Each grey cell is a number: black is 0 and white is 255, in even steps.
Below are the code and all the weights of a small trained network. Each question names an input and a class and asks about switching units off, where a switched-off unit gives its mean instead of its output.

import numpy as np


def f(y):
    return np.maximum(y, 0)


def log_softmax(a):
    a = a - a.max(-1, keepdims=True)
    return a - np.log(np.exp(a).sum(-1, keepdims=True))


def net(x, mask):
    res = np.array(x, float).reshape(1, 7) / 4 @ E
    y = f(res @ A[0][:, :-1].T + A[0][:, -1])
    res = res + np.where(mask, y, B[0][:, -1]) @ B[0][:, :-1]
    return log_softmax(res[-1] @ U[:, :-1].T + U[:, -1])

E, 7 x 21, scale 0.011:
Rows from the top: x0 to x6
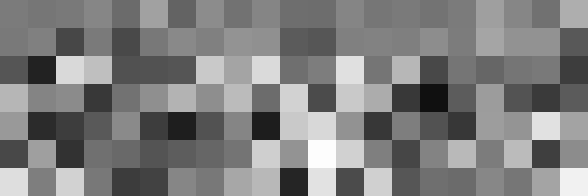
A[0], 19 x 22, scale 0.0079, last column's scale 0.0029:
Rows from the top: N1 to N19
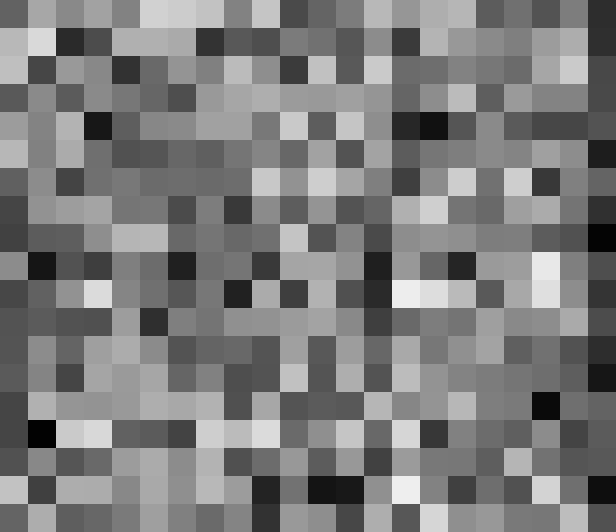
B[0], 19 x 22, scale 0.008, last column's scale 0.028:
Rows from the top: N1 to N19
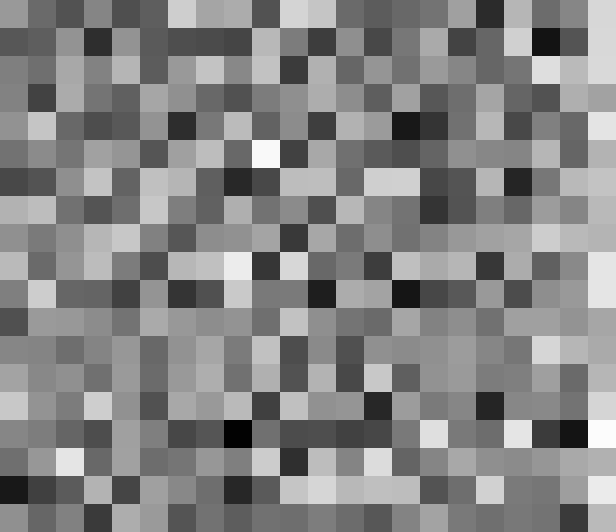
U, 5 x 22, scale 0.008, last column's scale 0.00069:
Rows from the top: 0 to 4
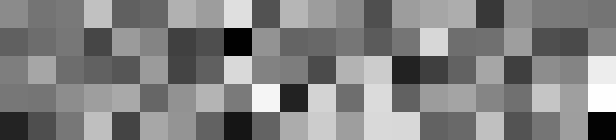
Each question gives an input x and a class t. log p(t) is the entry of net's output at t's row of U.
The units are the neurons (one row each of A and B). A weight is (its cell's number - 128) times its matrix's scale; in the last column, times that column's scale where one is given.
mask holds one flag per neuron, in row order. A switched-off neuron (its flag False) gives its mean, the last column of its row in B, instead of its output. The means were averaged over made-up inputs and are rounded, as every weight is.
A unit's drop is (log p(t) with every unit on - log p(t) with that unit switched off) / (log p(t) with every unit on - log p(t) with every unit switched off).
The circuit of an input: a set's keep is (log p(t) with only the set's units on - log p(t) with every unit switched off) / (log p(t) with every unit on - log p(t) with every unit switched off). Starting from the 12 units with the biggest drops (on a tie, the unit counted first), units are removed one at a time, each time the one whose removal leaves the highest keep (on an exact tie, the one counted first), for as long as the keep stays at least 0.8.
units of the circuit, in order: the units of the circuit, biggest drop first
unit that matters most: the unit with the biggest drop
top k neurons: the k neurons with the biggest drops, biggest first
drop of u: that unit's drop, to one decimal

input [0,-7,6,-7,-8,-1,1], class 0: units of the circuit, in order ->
[N15]
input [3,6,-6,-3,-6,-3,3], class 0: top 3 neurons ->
[N16; N1; N15]
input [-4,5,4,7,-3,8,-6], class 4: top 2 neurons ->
[N7; N11]
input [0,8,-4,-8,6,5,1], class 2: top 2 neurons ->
[N11; N8]
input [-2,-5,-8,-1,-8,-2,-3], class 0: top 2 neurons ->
[N15; N1]
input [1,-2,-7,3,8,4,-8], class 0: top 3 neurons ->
[N10; N16; N3]
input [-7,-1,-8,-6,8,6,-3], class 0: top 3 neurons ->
[N10; N16; N12]
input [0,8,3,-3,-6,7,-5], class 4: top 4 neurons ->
[N7; N10; N4; N17]
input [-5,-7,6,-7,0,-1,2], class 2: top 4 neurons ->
[N11; N8; N2; N19]
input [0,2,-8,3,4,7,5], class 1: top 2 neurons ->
[N2; N18]
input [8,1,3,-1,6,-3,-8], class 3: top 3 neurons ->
[N17; N14; N9]
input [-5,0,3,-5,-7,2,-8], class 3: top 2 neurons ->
[N17; N10]
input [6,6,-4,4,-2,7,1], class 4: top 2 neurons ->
[N7; N16]
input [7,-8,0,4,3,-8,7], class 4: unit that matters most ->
N18
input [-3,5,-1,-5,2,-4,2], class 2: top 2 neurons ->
[N11; N7]
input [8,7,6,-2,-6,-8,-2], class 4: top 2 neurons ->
[N18; N10]
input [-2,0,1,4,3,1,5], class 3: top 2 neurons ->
[N11; N3]
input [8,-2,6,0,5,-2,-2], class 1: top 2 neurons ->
[N16; N15]
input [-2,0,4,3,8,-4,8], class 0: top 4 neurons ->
[N10; N17; N14; N9]
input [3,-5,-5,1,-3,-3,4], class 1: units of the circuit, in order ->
[N2]
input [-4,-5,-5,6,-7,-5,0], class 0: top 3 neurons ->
[N15; N11; N1]
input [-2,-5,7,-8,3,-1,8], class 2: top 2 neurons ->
[N11; N8]
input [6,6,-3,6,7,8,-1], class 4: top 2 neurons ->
[N7; N15]
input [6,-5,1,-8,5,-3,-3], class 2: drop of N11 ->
1.6
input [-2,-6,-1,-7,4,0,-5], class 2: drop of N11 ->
1.0
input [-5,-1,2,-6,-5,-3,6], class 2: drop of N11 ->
1.8
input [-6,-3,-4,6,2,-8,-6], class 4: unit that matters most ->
N18
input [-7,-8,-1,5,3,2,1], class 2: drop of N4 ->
0.0
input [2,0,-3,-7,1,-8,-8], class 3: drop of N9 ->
0.6
